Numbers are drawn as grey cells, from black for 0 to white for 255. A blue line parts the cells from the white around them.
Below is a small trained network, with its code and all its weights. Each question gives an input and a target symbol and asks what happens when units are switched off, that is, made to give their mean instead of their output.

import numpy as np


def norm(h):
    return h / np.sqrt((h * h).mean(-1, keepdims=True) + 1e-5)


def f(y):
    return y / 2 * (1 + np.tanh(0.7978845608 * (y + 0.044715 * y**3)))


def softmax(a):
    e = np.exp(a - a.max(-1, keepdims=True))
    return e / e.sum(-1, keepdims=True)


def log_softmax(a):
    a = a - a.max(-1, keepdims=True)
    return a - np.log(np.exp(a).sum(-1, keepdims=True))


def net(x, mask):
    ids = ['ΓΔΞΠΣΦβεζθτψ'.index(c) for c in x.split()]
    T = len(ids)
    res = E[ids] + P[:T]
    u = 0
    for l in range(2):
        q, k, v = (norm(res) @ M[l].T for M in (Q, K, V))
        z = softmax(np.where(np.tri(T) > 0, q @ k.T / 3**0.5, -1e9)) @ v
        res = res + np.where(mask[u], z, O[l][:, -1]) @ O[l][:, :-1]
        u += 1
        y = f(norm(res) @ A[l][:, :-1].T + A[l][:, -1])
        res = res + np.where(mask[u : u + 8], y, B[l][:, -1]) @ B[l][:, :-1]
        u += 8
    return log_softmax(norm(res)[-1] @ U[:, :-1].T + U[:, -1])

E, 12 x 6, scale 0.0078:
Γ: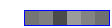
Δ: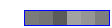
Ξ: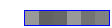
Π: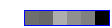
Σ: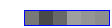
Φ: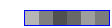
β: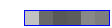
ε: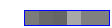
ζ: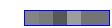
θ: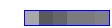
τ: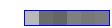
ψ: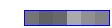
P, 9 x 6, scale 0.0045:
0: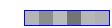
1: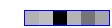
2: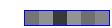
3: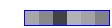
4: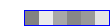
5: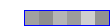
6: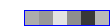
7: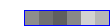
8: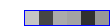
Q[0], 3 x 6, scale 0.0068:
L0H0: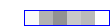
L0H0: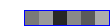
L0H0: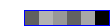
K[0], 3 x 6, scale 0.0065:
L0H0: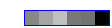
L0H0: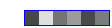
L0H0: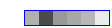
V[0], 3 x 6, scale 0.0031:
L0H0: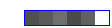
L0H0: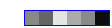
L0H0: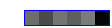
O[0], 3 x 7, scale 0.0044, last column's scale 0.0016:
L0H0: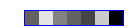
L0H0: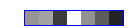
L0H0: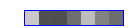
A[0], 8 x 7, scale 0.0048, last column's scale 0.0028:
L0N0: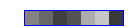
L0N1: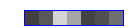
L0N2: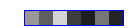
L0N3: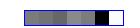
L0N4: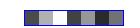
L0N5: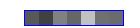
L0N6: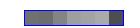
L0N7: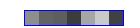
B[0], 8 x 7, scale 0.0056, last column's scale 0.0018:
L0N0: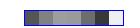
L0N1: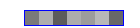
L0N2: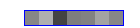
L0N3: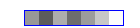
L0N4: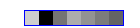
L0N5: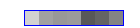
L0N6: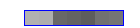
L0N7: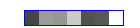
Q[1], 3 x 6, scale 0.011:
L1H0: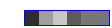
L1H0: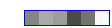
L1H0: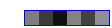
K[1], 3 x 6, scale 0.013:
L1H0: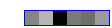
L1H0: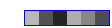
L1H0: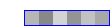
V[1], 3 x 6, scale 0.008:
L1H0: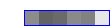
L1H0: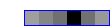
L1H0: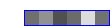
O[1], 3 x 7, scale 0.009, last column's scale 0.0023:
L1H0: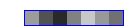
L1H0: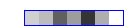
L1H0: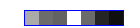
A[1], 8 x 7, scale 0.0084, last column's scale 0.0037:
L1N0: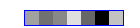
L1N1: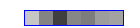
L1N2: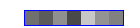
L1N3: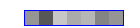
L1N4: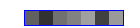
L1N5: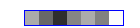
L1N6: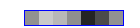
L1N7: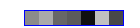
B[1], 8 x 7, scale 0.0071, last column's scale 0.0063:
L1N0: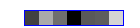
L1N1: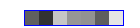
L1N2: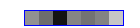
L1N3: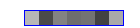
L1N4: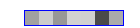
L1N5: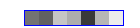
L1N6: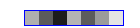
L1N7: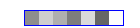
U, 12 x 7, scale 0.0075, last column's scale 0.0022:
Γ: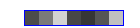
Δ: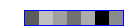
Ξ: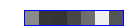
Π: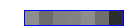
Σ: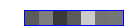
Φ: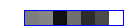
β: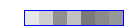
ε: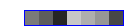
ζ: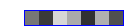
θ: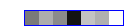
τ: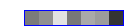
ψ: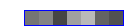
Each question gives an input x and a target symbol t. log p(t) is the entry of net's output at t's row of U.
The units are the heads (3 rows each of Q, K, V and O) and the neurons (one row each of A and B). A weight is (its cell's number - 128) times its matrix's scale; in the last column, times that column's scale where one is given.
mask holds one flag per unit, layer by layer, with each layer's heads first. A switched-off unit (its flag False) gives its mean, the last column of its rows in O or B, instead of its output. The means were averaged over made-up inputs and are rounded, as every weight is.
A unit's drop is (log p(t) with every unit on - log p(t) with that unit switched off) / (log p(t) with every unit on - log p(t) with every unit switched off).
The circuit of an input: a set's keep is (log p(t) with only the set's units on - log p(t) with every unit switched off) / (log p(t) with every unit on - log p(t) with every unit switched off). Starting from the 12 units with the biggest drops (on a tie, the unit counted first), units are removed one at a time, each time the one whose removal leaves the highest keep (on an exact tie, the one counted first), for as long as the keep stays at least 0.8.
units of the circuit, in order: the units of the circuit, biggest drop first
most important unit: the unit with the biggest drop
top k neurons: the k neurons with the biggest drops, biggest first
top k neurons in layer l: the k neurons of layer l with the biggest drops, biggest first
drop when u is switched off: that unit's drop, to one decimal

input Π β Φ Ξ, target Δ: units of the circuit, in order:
[L1H0 L0H0]
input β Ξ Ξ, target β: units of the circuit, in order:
[L1H0 L1N7 L0H0]
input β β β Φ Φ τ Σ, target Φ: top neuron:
[L1N0]
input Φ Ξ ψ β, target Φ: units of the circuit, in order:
[L1H0 L1N0]
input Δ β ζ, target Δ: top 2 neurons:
[L0N3 L1N4]
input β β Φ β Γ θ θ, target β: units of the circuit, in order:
[L1H0 L0H0 L1N7]
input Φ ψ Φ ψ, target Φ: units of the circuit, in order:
[L1H0 L1N0]
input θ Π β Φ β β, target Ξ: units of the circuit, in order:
[L1H0 L0H0 L1N7]
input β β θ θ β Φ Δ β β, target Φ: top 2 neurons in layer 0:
[L0N3 L0N2]
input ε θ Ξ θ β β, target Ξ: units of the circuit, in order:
[L0H0 L1H0 L1N7]
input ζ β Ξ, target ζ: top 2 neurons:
[L0N7 L0N0]
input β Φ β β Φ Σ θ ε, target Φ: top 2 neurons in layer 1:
[L1N6 L1N0]
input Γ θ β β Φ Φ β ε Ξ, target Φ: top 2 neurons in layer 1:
[L1N6 L1N0]
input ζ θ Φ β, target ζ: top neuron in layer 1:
[L1N5]
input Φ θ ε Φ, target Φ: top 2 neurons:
[L1N6 L1N0]
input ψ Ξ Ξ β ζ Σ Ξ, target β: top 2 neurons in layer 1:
[L1N7 L1N6]
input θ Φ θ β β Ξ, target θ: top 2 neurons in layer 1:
[L1N5 L1N4]
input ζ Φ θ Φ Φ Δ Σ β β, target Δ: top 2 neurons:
[L1N4 L0N3]
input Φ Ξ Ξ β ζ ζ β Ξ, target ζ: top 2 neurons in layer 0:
[L0N0 L0N7]
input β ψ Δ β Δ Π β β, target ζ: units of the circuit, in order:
[L1N5]
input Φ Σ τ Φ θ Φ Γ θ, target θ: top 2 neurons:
[L0N7 L0N3]
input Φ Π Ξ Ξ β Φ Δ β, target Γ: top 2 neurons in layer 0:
[L0N7 L0N4]
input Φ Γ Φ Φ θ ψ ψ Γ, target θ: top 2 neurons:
[L0N7 L0N3]
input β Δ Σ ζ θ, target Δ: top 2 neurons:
[L1N4 L1N0]
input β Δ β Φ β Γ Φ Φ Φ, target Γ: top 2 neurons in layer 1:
[L1N0 L1N2]
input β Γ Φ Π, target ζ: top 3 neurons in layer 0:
[L0N4 L0N1 L0N7]
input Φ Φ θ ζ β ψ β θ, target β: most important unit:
L0H0
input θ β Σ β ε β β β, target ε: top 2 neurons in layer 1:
[L1N2 L1N4]
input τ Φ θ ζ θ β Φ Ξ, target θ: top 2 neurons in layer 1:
[L1N6 L1N5]
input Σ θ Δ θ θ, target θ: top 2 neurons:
[L0N0 L0N7]
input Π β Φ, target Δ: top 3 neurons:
[L1N4 L1N0 L1N6]
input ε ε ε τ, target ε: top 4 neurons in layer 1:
[L1N2 L1N4 L1N7 L1N5]
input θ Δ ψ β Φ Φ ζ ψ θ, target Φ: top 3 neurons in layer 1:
[L1N6 L1N0 L1N5]
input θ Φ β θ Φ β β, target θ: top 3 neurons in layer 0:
[L0N7 L0N2 L0N0]
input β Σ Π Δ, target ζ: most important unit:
L0N4
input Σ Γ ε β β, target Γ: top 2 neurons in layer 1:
[L1N0 L1N5]
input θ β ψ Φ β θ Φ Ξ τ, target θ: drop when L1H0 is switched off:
0.4
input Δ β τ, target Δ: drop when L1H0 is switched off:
0.3
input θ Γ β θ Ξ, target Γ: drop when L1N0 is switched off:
0.5
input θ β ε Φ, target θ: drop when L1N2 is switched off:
0.0
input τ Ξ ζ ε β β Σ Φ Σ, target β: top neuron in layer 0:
[L0N3]
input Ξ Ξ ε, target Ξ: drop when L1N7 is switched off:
0.1
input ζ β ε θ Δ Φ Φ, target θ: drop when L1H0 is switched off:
0.5
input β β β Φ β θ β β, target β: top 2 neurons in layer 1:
[L1N7 L1N6]
